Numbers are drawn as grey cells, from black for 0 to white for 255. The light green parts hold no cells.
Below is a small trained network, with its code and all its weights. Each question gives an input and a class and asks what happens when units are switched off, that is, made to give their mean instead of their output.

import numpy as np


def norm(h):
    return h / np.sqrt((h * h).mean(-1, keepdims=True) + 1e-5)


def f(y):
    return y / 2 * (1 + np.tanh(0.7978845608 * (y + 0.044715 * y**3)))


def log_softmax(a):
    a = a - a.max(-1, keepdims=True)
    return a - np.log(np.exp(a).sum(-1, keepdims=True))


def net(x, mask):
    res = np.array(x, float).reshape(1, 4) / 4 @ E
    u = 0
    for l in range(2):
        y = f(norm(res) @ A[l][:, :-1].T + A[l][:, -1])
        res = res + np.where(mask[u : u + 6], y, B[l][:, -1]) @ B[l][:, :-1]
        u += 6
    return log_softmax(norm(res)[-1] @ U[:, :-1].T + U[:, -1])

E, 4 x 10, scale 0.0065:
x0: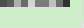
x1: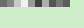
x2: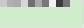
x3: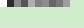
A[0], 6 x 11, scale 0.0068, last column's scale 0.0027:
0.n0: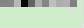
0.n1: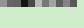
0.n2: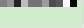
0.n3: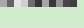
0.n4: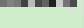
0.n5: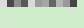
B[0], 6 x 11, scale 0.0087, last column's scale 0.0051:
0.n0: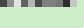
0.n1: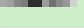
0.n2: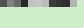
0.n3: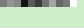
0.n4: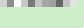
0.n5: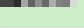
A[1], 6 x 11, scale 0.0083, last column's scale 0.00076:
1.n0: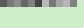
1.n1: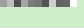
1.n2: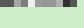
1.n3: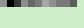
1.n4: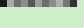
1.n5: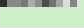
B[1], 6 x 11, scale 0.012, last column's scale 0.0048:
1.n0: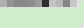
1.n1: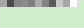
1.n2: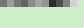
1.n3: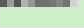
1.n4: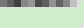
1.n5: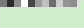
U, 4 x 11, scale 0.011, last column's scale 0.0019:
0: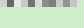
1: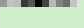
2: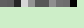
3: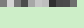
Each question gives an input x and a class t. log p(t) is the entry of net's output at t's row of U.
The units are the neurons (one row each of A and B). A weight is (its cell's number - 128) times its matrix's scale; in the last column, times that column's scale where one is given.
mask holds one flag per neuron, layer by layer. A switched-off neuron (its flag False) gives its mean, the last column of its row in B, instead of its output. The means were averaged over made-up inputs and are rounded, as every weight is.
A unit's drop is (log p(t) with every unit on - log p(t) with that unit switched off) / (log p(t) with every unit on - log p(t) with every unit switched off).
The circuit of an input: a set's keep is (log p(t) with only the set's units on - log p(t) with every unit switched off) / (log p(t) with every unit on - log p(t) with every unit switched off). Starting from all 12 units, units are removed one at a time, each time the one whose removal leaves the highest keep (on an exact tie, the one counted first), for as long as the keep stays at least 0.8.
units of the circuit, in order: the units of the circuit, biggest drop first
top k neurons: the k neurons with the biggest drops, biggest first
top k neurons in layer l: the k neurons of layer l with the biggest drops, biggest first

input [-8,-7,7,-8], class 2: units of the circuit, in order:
(1.n4)
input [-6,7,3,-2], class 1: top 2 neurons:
(0.n3 1.n2)
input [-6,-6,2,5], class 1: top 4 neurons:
(0.n1 0.n0 1.n2 1.n1)
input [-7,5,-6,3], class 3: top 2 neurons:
(0.n2 1.n1)
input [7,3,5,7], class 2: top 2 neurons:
(0.n5 0.n0)
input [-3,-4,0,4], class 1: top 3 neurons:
(0.n1 0.n0 1.n1)
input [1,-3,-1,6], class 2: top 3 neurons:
(0.n5 1.n3 0.n3)
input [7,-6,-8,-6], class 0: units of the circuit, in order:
(1.n5 0.n4)
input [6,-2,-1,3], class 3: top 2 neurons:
(1.n2 0.n0)
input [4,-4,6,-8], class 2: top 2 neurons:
(1.n4 0.n4)
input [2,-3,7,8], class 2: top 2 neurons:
(0.n5 1.n3)
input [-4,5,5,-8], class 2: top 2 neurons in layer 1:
(1.n4 1.n1)
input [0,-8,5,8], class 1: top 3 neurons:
(0.n1 0.n0 0.n4)
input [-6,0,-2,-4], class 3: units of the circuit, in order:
(0.n2)
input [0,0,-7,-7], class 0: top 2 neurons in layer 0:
(0.n4 0.n5)
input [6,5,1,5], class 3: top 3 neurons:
(0.n1 1.n2 1.n4)
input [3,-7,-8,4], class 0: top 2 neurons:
(0.n4 0.n3)
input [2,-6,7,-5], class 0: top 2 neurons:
(1.n1 0.n3)
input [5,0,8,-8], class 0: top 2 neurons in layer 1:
(1.n1 1.n3)
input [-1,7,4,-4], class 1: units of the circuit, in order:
(0.n3)
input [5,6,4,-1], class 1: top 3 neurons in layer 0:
(0.n3 0.n2 0.n4)
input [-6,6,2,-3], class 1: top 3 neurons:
(0.n3 1.n2 0.n4)
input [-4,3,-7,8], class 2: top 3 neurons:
(0.n5 1.n3 1.n1)
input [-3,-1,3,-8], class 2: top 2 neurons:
(1.n4 0.n4)
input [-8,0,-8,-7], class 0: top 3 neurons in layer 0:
(0.n4 0.n5 0.n3)
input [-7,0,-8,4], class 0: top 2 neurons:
(0.n4 1.n2)
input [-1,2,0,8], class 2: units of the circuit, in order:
(0.n5)
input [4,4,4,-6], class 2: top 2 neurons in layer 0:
(0.n4 0.n2)
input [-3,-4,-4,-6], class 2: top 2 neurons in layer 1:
(1.n4 1.n5)
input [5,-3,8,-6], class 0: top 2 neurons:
(1.n1 0.n5)
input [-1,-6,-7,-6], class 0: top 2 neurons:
(1.n5 0.n4)
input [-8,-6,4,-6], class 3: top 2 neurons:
(0.n2 0.n5)
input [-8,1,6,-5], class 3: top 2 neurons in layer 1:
(1.n0 1.n5)
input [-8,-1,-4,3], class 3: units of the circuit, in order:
(0.n2)
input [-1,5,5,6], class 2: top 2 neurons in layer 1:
(1.n3 1.n0)
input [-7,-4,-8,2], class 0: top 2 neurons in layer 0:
(0.n4 0.n3)
